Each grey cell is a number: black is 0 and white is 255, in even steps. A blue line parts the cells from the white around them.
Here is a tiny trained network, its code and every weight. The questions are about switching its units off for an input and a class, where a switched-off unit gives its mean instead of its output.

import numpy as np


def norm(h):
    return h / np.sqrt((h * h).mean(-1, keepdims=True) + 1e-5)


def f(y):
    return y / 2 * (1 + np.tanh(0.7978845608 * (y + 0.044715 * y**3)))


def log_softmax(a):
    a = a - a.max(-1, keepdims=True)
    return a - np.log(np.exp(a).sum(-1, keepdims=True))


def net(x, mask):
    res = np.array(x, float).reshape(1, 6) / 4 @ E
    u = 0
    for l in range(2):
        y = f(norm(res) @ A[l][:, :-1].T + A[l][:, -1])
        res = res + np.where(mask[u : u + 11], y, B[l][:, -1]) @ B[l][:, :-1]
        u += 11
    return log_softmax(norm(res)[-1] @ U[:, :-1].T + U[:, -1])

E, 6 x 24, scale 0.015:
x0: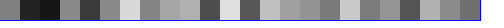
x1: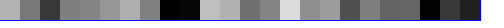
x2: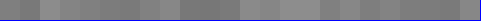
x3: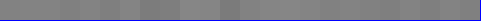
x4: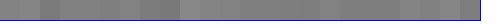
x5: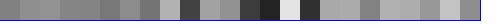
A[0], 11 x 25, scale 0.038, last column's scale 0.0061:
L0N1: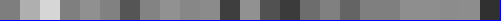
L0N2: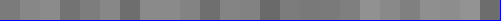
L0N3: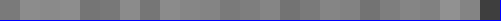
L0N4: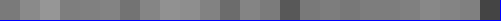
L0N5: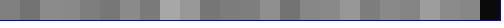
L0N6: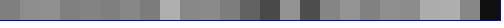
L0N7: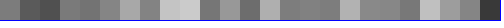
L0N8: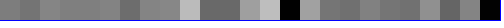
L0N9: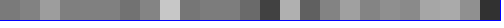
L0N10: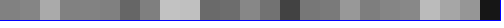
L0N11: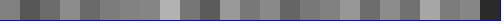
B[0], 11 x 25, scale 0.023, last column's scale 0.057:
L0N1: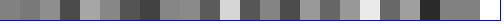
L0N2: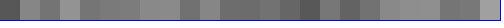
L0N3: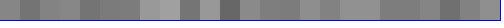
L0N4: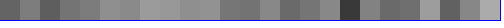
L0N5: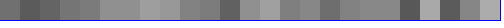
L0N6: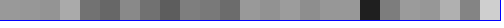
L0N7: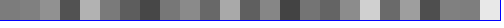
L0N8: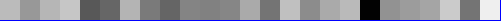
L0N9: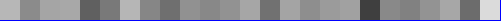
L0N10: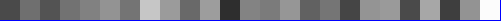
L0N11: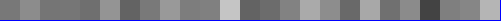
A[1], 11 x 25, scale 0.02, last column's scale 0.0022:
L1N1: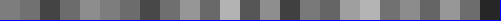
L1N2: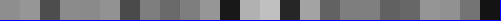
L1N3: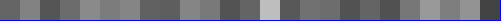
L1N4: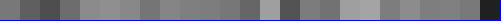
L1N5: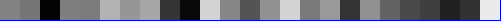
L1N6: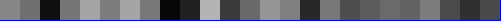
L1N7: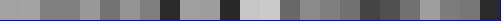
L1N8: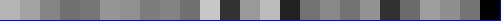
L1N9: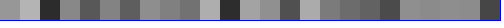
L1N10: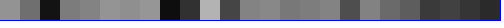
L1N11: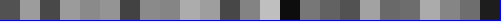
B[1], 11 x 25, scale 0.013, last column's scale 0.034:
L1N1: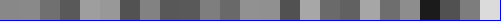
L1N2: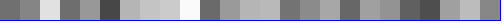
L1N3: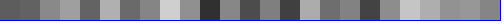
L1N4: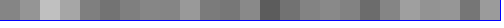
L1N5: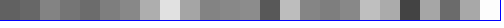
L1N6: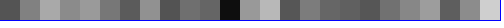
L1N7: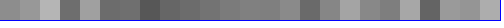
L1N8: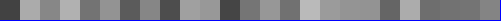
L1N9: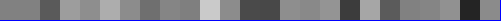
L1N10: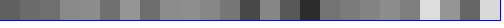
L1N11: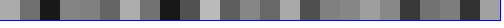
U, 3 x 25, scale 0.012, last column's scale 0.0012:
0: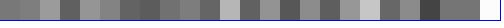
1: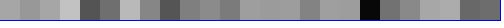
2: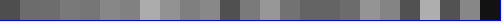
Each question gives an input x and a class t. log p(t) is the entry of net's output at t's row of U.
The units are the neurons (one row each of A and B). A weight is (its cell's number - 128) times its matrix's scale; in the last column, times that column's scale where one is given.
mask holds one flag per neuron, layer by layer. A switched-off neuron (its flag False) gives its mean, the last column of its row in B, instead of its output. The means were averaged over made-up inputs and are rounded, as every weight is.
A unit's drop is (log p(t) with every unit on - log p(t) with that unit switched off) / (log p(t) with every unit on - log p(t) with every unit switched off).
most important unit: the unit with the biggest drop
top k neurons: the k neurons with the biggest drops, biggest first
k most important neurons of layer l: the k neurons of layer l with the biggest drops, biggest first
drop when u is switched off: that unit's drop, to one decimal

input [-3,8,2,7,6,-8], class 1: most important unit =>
L0N1
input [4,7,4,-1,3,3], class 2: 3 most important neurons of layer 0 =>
[L0N8; L0N1; L0N9]
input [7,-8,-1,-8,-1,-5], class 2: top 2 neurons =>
[L0N10; L0N1]
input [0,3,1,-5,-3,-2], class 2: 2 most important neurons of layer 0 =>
[L0N8; L0N9]
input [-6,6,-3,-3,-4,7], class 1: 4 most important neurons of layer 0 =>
[L0N7; L0N1; L0N10; L0N11]
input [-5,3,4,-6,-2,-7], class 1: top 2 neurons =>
[L0N8; L0N7]
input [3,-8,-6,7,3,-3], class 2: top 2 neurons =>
[L0N10; L0N7]
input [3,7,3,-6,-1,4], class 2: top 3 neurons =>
[L0N8; L0N1; L0N9]
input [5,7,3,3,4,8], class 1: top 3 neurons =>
[L0N1; L0N10; L0N7]
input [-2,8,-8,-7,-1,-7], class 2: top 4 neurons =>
[L0N8; L0N9; L0N6; L0N1]
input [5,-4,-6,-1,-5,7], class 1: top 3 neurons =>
[L0N6; L0N9; L0N1]
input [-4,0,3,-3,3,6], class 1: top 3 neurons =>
[L0N9; L0N6; L0N7]
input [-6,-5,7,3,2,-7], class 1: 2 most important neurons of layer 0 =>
[L0N8; L0N7]
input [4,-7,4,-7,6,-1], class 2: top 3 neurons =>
[L0N10; L0N1; L0N7]
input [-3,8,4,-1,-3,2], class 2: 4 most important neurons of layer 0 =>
[L0N8; L0N1; L0N9; L0N7]
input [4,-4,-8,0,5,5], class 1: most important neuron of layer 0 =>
[L0N6]
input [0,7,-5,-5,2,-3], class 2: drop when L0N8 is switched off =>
1.3
